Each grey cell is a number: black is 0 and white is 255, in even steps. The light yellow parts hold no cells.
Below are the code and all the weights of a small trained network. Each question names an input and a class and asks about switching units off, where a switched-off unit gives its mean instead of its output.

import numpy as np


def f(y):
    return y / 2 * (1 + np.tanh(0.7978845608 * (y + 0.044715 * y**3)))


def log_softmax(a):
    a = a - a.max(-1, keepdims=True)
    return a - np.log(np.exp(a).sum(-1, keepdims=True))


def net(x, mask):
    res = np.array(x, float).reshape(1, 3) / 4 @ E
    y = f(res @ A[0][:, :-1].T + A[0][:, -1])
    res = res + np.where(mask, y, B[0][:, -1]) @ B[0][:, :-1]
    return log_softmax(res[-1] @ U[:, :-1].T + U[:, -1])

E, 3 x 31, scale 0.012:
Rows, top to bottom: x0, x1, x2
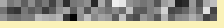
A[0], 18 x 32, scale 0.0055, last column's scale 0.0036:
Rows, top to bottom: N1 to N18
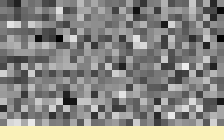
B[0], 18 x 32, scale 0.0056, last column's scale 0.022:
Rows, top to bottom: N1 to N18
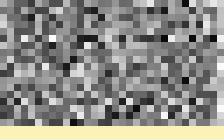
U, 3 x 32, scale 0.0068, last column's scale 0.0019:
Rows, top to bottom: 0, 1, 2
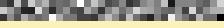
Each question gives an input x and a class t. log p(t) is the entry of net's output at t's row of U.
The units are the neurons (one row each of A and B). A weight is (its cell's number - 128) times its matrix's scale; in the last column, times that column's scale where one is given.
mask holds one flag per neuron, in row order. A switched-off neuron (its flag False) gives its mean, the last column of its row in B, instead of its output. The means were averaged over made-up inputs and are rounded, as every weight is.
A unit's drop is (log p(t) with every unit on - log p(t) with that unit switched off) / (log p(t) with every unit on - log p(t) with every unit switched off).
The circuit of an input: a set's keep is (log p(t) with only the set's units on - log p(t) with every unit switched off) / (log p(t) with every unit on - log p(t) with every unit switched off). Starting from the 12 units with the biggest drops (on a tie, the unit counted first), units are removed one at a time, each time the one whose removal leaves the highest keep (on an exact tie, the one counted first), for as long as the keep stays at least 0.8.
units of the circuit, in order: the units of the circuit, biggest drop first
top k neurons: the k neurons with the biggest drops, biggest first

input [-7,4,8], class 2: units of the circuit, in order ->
[N15]
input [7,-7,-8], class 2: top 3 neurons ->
[N6, N16, N10]
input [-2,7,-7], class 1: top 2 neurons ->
[N1, N15]
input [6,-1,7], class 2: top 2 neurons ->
[N15, N2]
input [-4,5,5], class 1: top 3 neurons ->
[N6, N1, N9]
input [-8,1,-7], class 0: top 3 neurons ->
[N16, N10, N15]
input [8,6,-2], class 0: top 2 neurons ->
[N17, N11]
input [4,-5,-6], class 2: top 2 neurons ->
[N6, N1]
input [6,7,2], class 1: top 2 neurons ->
[N1, N16]
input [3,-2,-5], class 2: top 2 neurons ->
[N6, N16]
